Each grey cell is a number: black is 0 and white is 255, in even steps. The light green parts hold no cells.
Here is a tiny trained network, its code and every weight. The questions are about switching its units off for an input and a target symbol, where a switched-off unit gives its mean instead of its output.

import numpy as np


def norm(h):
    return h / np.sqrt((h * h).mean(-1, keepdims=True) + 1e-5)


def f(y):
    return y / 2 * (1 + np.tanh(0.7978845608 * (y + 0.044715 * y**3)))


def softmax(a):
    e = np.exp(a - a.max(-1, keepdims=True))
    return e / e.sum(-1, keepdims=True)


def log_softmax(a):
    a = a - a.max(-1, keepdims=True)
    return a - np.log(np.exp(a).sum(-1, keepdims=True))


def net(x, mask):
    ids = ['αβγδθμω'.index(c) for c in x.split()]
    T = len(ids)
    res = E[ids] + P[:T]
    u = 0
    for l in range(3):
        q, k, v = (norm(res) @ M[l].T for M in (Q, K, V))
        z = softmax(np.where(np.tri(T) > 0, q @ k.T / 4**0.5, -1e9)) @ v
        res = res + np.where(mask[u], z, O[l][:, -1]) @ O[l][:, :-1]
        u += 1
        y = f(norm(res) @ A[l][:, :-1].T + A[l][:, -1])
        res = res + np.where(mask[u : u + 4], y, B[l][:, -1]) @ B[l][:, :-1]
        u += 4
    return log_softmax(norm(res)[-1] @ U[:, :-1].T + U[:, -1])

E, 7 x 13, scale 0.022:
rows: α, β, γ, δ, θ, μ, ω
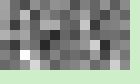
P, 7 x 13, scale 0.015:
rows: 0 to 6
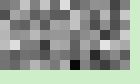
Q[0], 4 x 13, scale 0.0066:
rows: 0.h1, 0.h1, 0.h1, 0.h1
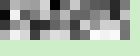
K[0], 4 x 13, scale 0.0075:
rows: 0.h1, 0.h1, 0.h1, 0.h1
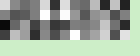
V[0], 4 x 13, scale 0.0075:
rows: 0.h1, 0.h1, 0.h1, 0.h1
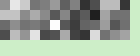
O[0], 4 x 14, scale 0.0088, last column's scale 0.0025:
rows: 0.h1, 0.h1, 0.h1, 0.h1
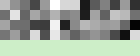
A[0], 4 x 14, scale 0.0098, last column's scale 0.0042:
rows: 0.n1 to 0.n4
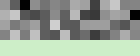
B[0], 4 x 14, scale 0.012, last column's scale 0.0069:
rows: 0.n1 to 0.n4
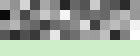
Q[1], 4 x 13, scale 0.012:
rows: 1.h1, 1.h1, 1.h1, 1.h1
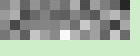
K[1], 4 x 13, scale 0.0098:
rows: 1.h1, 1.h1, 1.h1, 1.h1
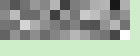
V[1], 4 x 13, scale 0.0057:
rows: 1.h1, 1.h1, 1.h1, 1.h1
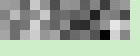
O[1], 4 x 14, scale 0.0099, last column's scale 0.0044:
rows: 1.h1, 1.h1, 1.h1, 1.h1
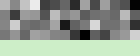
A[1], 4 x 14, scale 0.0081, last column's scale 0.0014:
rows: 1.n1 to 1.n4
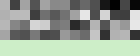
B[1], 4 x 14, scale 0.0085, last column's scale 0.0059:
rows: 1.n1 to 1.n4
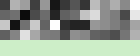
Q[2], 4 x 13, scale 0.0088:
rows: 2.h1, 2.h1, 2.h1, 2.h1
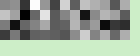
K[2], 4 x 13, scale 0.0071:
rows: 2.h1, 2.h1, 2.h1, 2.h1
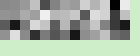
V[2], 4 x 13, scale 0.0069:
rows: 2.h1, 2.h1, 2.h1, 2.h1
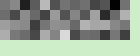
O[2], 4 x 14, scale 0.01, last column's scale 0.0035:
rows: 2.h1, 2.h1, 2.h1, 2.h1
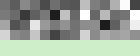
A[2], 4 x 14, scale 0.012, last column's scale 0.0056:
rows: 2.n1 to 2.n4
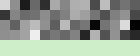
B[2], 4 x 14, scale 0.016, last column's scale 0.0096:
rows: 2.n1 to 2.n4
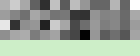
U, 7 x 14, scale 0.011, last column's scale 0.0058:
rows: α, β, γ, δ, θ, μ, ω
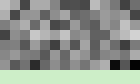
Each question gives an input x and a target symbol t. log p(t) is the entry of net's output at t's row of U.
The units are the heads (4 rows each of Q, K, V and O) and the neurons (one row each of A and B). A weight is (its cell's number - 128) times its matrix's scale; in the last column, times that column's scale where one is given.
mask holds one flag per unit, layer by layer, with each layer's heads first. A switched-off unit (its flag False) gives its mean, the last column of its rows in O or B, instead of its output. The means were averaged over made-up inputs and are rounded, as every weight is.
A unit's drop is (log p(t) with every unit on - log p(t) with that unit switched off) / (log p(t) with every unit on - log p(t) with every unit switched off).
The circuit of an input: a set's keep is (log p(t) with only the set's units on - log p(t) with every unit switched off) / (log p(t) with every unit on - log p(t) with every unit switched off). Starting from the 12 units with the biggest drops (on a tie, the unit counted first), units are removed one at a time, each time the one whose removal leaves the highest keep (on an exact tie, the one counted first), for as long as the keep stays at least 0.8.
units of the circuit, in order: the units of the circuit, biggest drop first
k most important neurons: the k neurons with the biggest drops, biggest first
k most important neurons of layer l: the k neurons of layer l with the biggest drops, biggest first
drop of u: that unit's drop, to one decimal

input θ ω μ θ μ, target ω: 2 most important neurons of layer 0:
0.n4; 0.n3
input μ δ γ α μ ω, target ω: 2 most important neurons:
0.n4; 0.n1
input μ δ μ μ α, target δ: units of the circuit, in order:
0.h1; 0.n2
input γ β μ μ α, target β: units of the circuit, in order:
0.h1; 2.n3
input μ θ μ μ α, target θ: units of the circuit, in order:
0.h1
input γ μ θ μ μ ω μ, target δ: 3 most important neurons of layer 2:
2.n1; 2.n3; 2.n2
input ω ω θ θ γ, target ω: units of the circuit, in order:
0.h1; 0.n4
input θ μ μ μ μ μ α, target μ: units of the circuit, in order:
0.h1; 0.n3; 2.n1
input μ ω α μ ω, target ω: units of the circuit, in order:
0.n4; 0.h1
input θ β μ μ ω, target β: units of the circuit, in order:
0.h1; 2.n3
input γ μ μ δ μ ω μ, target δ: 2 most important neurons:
0.n4; 0.n3
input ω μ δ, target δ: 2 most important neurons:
0.n2; 0.n4
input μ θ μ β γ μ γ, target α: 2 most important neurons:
0.n4; 1.n3
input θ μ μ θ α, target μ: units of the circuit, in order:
2.n1
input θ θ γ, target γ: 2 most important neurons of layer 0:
0.n1; 0.n4
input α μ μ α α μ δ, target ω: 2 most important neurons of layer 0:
0.n4; 0.n2
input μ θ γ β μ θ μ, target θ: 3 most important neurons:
0.n3; 2.n1; 1.n1
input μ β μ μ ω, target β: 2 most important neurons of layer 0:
0.n4; 0.n3
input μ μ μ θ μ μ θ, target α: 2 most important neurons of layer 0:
0.n4; 0.n3
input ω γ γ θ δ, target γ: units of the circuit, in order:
0.h1
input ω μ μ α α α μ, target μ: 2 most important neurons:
0.n3; 0.n1
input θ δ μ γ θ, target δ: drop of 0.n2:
0.1
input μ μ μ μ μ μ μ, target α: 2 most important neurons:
0.n4; 1.n1
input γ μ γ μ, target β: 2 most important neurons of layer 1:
1.n2; 1.n1
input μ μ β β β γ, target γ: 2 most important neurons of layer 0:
0.n1; 0.n3
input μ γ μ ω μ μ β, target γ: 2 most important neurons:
1.n1; 0.n3
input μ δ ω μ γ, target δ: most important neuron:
0.n2
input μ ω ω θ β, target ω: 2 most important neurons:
0.n4; 0.n3
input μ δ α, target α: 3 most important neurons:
0.n1; 0.n4; 1.n3
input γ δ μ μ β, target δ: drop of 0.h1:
0.7
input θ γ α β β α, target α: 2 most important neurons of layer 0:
0.n1; 0.n4
